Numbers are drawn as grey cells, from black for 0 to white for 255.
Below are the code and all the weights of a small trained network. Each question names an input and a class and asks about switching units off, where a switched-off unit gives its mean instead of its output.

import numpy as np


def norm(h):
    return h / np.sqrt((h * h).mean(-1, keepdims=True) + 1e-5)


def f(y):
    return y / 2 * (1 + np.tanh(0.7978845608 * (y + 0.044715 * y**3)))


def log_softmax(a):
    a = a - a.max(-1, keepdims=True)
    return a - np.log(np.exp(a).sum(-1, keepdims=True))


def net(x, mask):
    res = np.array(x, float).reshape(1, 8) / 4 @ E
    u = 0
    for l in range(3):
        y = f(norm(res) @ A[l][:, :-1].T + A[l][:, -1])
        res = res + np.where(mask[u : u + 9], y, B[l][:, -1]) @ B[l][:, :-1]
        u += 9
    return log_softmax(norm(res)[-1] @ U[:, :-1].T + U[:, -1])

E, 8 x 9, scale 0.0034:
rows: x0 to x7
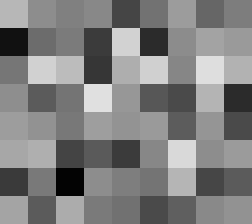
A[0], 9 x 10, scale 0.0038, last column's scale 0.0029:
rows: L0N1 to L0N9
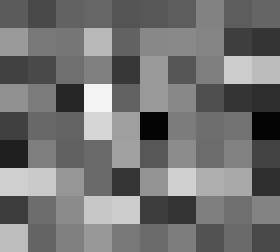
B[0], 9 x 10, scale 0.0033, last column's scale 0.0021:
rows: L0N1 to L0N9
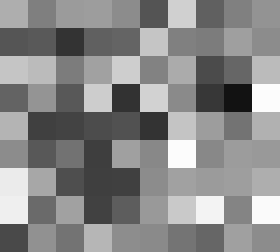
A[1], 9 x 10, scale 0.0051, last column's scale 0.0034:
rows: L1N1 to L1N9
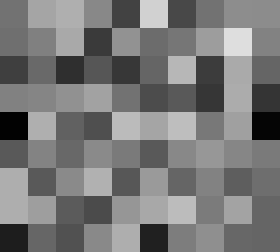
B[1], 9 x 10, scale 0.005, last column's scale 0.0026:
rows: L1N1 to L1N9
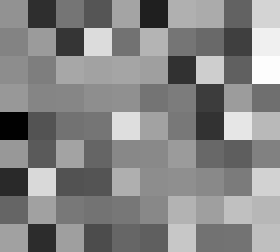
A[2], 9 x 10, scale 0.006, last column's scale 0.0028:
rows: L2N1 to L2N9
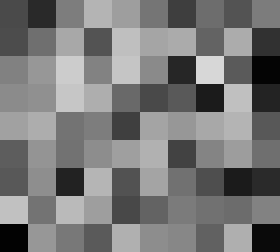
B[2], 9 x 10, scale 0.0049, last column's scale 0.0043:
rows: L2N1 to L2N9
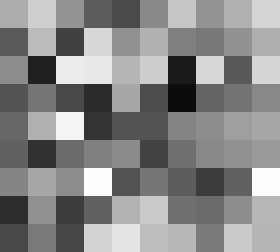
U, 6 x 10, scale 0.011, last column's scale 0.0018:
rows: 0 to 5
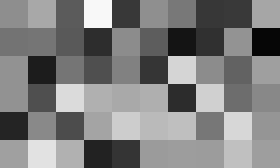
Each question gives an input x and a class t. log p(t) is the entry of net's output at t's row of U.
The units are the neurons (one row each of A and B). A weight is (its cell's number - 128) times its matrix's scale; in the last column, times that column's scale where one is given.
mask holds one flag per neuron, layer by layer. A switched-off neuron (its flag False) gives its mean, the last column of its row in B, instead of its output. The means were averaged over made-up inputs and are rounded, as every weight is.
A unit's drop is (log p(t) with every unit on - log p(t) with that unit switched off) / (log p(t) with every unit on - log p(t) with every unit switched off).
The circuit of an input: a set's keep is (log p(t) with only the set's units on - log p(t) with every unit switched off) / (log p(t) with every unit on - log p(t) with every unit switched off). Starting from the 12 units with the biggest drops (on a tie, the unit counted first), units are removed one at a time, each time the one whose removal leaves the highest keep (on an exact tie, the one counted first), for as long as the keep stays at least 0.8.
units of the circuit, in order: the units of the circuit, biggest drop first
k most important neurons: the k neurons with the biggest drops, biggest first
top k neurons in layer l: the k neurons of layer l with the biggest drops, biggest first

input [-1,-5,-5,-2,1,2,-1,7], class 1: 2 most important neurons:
L2N4, L1N2
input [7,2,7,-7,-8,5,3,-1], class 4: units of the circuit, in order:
L1N5
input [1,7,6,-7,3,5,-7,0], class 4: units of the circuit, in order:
L1N5, L2N9
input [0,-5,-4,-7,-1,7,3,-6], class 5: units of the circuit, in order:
L2N5, L1N2
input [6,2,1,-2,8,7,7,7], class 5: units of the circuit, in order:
L1N2, L2N5
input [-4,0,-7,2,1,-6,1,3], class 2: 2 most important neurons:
L1N2, L0N5
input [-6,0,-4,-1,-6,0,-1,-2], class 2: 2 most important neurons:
L0N5, L1N7
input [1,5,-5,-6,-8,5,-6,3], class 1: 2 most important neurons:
L2N4, L0N8
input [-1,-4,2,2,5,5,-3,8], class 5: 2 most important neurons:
L0N7, L1N3
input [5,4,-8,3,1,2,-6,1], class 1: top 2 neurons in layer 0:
L0N6, L0N9
